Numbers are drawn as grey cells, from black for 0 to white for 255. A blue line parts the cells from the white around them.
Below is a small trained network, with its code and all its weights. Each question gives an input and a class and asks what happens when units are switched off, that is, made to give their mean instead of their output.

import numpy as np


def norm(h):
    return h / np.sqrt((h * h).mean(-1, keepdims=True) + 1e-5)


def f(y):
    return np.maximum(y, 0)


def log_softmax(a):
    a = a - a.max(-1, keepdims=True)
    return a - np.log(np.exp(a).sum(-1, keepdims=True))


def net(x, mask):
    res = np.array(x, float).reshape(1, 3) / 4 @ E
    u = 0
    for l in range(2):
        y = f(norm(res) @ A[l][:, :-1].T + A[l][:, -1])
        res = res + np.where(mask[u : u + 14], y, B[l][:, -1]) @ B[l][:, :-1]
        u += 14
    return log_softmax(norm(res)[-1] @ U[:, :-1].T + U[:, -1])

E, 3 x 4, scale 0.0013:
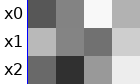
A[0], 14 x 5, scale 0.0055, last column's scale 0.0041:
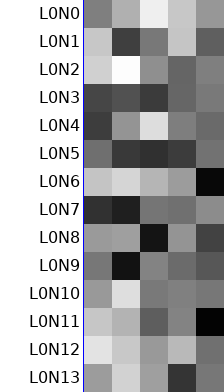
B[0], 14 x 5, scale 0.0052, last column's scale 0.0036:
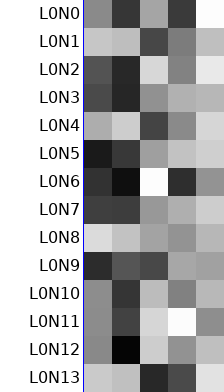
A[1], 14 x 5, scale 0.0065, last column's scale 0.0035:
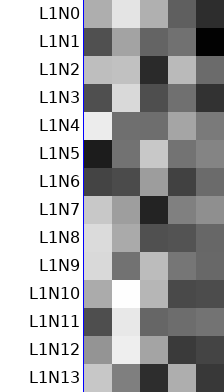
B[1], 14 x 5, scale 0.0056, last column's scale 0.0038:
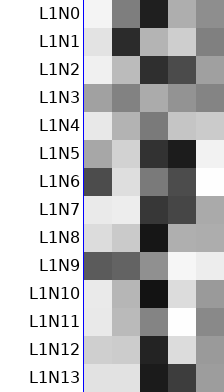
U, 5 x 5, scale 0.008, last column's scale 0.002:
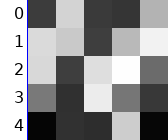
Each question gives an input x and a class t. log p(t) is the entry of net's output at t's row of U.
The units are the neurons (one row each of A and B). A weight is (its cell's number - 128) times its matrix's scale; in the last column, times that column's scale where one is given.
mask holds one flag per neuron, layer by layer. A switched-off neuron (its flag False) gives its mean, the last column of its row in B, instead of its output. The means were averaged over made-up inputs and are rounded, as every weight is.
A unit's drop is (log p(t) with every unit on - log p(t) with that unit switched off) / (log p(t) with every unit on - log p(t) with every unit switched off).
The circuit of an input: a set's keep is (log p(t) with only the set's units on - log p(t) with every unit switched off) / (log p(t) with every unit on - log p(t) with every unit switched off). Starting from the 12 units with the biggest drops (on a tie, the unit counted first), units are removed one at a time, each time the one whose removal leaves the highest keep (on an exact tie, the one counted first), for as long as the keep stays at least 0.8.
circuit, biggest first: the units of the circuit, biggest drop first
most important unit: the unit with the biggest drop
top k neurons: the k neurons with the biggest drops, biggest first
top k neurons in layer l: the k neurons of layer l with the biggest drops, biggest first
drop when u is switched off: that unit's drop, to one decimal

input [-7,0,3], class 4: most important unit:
L0N5
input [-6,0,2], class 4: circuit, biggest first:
[L0N5; L1N4]
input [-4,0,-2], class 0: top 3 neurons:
[L0N5; L0N1; L0N4]
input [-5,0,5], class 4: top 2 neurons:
[L0N5; L0N13]
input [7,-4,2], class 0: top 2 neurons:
[L0N13; L0N0]
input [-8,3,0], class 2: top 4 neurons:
[L0N8; L0N13; L0N5; L0N4]
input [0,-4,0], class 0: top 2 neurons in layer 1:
[L1N9; L1N5]
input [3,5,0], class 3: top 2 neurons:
[L0N0; L0N6]
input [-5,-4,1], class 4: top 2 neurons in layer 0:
[L0N5; L0N3]
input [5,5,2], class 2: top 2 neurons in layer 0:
[L0N13; L0N0]
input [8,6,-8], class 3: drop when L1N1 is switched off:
0.0
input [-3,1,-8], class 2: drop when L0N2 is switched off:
0.7
